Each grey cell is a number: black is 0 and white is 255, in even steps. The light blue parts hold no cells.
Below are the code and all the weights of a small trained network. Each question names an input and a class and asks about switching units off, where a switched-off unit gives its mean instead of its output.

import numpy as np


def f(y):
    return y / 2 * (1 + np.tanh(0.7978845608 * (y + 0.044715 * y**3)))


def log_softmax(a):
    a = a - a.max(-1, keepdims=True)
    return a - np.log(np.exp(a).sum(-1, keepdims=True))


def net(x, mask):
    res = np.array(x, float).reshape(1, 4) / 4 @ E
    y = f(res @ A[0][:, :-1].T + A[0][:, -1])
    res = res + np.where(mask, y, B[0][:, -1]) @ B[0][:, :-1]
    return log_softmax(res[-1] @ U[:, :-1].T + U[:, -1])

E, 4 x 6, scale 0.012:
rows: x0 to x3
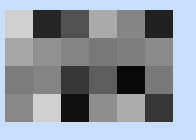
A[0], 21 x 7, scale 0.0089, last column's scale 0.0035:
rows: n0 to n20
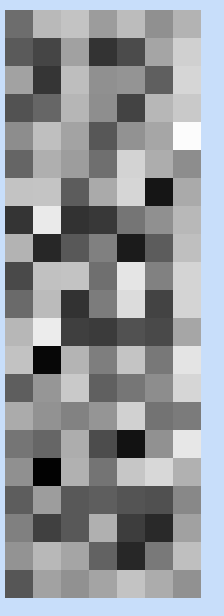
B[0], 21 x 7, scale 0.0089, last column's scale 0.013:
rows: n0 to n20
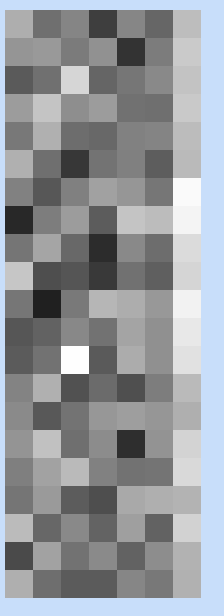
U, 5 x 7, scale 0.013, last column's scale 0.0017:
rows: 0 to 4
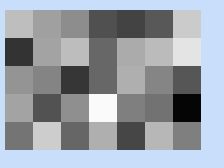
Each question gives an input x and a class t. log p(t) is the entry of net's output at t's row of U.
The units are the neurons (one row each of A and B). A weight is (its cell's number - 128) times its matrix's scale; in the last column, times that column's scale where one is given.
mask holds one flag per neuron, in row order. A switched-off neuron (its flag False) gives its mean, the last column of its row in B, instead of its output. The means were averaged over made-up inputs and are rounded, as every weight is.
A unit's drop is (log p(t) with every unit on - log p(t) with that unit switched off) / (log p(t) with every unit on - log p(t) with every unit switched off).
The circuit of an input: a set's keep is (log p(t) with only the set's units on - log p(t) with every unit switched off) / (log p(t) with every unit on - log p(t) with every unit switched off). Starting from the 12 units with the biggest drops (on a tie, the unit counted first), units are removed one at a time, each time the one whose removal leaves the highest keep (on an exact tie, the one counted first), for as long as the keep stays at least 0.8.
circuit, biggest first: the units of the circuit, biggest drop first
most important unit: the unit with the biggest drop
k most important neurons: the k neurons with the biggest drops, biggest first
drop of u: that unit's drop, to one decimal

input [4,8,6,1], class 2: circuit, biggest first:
n11, n16
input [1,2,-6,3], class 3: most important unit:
n8
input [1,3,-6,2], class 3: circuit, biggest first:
n8, n7
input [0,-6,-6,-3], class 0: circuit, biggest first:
n7, n9
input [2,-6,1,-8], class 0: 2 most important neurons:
n7, n1
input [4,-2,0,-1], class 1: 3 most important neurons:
n9, n12, n5
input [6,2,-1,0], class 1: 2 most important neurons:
n12, n8
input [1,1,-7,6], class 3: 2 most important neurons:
n10, n6
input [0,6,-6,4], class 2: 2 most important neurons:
n9, n0
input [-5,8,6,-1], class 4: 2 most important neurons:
n15, n12
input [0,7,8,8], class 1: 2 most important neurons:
n7, n11
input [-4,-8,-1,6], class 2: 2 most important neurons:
n12, n9
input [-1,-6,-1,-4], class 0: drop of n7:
0.2
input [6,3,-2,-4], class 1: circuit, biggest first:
n12
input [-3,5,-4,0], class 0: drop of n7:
0.1
